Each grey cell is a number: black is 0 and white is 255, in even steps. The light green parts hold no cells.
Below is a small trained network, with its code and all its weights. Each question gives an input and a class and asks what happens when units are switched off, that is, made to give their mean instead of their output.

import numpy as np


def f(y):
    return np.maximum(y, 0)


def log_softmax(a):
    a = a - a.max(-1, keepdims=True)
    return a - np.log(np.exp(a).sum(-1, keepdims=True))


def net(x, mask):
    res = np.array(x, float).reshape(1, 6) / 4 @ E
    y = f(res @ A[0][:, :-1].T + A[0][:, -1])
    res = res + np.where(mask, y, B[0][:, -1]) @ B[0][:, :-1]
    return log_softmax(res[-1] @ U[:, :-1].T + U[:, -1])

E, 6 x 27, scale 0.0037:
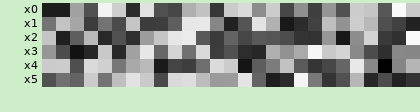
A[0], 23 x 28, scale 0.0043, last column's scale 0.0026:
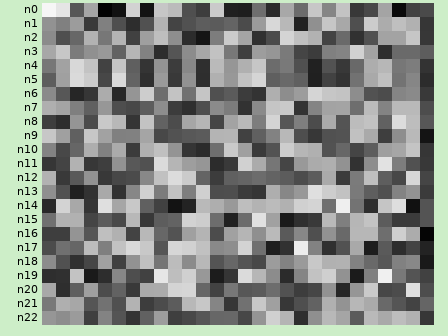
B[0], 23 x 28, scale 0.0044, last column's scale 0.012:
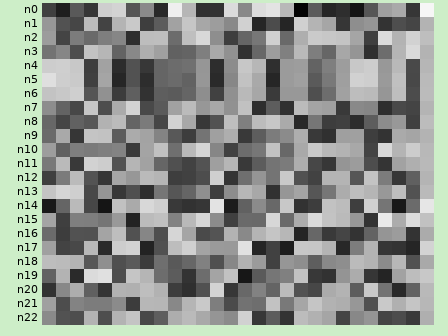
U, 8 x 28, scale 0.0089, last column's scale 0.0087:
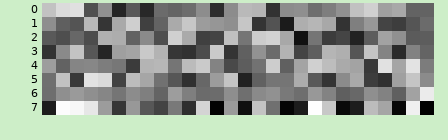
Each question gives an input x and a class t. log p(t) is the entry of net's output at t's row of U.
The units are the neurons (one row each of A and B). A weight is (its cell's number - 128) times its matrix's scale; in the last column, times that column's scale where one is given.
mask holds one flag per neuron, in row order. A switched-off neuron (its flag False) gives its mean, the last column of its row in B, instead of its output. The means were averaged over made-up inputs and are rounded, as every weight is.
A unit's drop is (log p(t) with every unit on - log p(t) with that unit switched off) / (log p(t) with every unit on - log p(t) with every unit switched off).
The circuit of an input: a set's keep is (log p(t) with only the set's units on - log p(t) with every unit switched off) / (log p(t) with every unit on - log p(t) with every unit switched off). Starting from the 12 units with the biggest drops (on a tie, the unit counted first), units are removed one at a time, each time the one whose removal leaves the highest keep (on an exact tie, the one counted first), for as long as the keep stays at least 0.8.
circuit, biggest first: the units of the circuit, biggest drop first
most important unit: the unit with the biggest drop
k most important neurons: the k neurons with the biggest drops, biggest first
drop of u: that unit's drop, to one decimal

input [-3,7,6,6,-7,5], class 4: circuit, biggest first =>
[n15]
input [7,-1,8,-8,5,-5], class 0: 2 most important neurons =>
[n5; n4]
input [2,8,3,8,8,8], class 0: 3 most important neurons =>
[n6; n13; n18]
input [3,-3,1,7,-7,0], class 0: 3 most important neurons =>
[n13; n6; n18]
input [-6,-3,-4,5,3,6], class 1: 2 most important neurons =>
[n17; n8]
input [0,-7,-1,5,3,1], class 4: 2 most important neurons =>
[n2; n10]
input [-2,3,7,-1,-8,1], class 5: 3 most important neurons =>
[n19; n11; n14]
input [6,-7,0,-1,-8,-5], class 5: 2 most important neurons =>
[n19; n11]
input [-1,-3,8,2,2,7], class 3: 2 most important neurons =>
[n20; n12]
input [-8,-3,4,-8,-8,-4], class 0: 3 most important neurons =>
[n5; n4; n8]
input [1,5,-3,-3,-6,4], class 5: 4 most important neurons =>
[n19; n11; n2; n10]
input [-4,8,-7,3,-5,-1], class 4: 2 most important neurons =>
[n15; n21]
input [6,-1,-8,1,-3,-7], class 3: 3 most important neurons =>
[n14; n17; n0]
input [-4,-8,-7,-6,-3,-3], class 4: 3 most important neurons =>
[n2; n10; n20]
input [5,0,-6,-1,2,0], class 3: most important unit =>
n14
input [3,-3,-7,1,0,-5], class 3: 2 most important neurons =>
[n14; n17]
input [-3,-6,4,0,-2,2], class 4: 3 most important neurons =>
[n14; n2; n10]
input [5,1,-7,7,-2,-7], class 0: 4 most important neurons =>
[n13; n6; n17; n18]
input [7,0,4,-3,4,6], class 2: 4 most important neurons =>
[n8; n16; n1; n7]
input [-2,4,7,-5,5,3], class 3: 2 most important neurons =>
[n20; n12]
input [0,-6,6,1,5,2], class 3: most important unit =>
n20
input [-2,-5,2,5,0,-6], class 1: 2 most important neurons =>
[n1; n7]
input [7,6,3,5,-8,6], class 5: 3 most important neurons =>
[n19; n11; n0]
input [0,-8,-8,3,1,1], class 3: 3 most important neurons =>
[n14; n15; n21]
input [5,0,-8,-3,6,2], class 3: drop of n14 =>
1.5
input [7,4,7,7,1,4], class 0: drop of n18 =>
0.5
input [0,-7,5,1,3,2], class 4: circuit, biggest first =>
[n2]
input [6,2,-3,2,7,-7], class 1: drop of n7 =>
0.5
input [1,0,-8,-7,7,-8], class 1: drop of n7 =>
0.8
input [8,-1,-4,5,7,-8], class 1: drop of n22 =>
0.5
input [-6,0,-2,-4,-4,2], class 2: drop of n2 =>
0.0
